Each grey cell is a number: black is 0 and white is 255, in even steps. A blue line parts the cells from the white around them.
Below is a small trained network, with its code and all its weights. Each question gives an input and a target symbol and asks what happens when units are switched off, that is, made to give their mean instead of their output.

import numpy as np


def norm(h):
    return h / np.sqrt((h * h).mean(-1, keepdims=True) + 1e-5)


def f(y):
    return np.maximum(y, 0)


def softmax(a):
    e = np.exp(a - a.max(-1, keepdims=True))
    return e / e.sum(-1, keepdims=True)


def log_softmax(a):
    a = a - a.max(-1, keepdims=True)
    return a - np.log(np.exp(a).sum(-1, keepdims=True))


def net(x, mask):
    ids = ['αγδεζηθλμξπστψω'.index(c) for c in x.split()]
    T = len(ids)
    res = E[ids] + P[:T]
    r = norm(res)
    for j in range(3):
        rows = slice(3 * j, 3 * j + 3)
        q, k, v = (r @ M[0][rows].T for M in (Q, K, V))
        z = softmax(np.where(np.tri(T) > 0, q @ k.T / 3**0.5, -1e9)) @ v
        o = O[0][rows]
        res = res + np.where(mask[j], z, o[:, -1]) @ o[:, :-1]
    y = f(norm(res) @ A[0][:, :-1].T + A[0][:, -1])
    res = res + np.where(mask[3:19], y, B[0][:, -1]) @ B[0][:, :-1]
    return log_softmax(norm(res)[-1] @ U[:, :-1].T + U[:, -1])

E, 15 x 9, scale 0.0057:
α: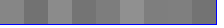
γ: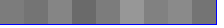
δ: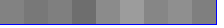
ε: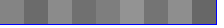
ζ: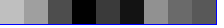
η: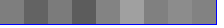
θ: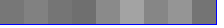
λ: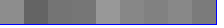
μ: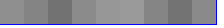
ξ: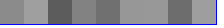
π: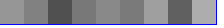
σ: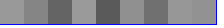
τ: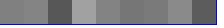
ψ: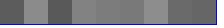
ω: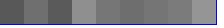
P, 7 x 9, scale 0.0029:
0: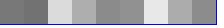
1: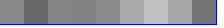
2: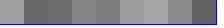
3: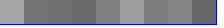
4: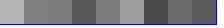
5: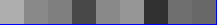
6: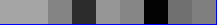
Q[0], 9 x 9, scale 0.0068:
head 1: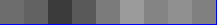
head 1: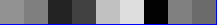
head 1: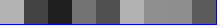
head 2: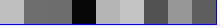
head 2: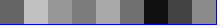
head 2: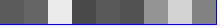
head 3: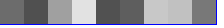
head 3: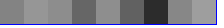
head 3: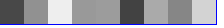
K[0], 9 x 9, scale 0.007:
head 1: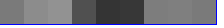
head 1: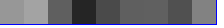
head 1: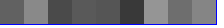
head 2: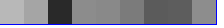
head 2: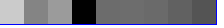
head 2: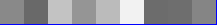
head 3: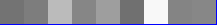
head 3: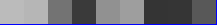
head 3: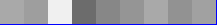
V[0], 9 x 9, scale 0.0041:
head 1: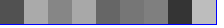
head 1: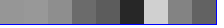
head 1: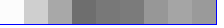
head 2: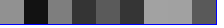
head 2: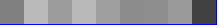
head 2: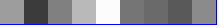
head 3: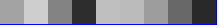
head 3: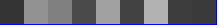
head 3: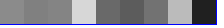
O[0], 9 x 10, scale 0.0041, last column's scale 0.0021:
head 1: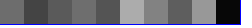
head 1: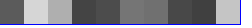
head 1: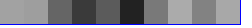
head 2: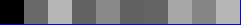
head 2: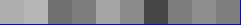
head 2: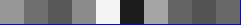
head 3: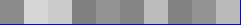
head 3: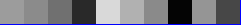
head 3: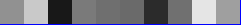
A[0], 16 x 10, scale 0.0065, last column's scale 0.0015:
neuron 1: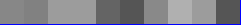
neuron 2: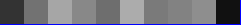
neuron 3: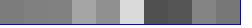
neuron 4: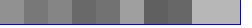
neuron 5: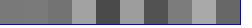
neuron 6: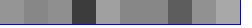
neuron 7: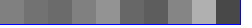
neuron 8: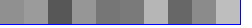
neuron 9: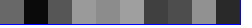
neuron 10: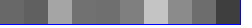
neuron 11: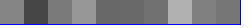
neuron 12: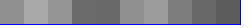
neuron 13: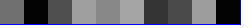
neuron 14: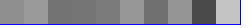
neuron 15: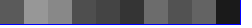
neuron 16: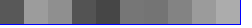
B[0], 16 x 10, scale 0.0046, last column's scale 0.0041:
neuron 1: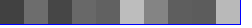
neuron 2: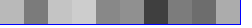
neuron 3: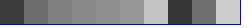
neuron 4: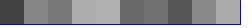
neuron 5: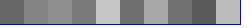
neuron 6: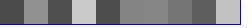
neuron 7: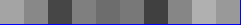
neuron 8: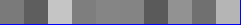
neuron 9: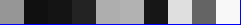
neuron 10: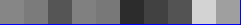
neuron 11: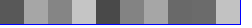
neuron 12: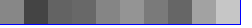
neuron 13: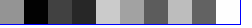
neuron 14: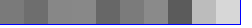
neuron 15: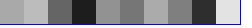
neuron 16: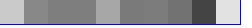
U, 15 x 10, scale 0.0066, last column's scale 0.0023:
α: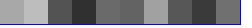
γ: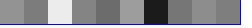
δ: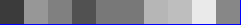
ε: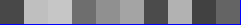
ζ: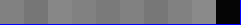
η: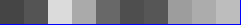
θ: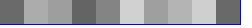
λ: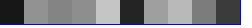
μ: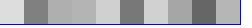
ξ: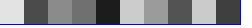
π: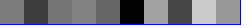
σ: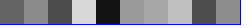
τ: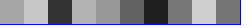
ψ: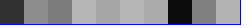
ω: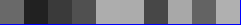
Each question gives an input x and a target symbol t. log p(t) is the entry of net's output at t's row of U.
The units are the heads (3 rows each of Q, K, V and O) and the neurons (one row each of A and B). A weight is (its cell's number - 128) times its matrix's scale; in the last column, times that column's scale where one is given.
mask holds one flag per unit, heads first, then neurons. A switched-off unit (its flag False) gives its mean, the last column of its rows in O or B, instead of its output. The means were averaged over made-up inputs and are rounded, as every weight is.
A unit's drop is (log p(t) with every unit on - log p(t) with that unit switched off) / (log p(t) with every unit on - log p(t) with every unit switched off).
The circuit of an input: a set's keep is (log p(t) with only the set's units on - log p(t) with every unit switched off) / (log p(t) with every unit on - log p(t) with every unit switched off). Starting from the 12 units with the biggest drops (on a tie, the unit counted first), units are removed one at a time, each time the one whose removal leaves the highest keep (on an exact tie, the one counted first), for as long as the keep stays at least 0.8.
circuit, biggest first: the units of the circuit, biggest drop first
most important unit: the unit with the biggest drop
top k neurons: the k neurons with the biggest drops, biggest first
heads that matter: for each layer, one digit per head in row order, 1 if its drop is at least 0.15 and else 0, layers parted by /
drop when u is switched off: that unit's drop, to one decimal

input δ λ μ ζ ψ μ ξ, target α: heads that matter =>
100
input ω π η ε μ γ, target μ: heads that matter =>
111
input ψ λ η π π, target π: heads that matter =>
001
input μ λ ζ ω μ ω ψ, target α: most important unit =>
neuron 15
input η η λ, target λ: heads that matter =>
010
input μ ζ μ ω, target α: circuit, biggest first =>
head 1; neuron 15
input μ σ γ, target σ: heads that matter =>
001
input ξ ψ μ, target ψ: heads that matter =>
000
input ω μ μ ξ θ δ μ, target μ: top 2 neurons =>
neuron 9; neuron 13
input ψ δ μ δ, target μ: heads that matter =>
010
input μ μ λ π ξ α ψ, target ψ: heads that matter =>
101
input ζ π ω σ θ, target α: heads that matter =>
100
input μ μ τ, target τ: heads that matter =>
001
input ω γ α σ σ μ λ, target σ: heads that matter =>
001
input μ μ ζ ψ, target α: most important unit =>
head 1
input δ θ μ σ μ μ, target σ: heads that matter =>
101
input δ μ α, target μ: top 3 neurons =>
neuron 9; neuron 13; neuron 15
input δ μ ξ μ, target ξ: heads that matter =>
011
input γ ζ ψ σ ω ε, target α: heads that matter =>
100
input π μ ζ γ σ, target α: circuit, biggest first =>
head 1
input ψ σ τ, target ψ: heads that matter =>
100
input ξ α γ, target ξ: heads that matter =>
010
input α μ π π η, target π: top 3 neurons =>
neuron 10; neuron 9; neuron 13
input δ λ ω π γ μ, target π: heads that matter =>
011
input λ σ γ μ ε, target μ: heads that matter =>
110
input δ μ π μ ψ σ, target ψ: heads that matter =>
001
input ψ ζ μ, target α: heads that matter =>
100
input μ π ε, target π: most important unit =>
neuron 10
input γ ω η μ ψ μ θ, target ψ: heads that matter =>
001
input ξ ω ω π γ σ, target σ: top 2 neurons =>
neuron 11; neuron 9
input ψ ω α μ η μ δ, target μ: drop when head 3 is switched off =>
0.5
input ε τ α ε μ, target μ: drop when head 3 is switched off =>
0.3
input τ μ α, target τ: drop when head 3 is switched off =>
0.4
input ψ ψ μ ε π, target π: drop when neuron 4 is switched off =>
0.0
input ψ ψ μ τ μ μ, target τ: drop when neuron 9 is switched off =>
0.1
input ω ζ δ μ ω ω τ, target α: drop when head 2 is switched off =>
-0.4
